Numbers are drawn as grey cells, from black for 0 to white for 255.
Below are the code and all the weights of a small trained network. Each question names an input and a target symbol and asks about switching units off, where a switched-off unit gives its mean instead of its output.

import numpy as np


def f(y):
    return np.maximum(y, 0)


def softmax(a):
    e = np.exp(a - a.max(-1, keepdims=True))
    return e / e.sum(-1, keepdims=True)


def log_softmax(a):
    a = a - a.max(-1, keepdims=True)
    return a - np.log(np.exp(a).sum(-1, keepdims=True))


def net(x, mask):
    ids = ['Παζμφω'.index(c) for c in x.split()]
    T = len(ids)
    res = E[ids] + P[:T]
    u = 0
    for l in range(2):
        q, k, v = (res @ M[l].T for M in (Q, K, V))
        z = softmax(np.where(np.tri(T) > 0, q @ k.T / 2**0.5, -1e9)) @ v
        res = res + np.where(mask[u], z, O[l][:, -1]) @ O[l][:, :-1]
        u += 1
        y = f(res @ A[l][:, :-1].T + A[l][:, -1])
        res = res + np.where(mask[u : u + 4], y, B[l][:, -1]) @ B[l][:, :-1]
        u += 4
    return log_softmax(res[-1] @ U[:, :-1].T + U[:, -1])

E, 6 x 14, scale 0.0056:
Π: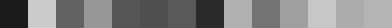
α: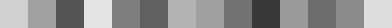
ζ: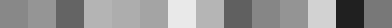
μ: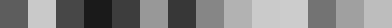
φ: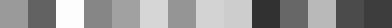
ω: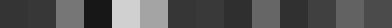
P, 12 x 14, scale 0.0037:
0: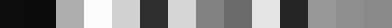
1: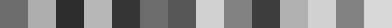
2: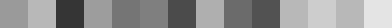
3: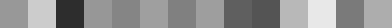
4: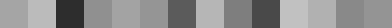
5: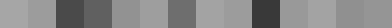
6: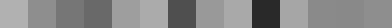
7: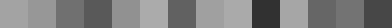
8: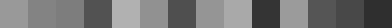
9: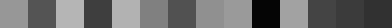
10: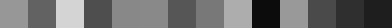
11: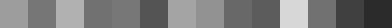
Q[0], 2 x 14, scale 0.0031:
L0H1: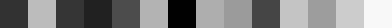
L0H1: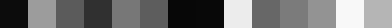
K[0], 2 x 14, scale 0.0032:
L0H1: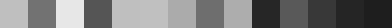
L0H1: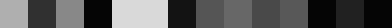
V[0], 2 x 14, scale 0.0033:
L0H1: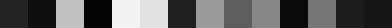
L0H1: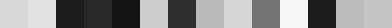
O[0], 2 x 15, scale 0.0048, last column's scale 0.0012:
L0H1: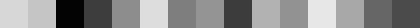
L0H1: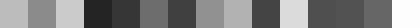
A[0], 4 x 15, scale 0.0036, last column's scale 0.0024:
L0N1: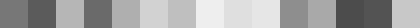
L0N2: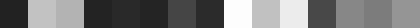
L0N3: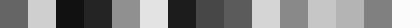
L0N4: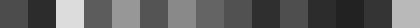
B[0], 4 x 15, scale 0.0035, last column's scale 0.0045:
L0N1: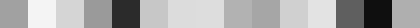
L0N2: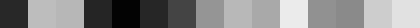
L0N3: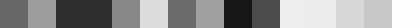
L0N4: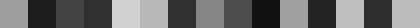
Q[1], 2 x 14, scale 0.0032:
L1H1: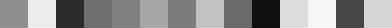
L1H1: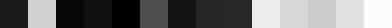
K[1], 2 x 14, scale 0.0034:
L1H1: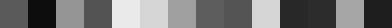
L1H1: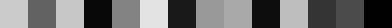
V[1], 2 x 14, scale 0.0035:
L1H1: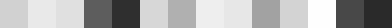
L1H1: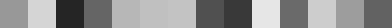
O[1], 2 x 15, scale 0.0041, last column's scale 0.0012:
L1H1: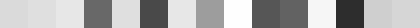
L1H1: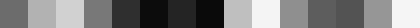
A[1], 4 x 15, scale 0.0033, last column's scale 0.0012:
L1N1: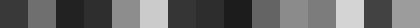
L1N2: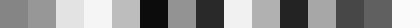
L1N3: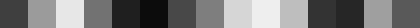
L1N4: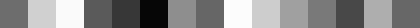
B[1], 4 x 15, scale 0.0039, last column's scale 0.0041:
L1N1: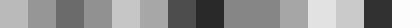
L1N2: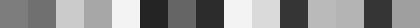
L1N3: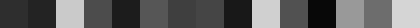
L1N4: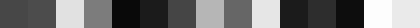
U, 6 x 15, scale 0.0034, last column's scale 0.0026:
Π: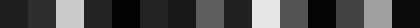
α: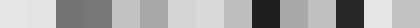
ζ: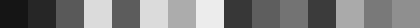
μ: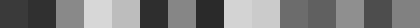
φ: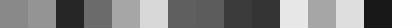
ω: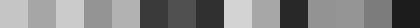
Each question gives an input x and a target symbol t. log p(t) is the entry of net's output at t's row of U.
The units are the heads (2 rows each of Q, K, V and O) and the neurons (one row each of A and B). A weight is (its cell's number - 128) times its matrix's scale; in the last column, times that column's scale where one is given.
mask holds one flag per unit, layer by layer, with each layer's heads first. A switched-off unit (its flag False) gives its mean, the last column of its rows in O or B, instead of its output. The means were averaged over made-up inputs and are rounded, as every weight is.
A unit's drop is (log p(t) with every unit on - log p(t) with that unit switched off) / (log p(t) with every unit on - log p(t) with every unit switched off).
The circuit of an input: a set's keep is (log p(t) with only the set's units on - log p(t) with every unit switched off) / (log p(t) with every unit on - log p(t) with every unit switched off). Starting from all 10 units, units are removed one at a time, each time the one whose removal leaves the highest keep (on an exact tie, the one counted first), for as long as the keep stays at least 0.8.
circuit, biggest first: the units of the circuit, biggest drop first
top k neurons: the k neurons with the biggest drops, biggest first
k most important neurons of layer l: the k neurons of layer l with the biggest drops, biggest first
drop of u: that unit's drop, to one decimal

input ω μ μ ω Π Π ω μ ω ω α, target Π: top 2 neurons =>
L0N3, L1N3
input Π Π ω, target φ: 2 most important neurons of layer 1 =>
L1N1, L1N4
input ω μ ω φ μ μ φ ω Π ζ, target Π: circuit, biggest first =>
L0H1, L1H1, L0N3, L1N3
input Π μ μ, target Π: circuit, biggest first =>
L0H1, L0N2, L1N3
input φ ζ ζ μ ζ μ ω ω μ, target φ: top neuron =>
L0N3
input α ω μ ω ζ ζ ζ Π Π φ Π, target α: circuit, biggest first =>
L1H1, L0H1, L0N4, L1N3
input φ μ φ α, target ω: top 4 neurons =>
L1N2, L0N3, L0N1, L0N4
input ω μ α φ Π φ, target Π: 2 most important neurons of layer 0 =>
L0N3, L0N1
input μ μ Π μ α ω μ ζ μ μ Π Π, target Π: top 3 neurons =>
L0N2, L1N4, L1N3
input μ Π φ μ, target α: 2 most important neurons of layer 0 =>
L0N3, L0N1
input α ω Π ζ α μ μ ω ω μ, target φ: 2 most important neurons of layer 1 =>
L1N1, L1N4
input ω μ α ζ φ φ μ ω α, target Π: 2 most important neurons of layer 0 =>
L0N3, L0N4
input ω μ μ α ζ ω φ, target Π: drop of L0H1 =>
1.6
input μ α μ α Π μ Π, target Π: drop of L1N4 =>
0.3
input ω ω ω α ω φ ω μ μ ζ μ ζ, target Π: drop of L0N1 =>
0.1
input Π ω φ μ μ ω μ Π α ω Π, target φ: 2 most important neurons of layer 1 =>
L1N4, L1N1
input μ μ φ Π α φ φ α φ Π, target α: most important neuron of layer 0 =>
L0N1
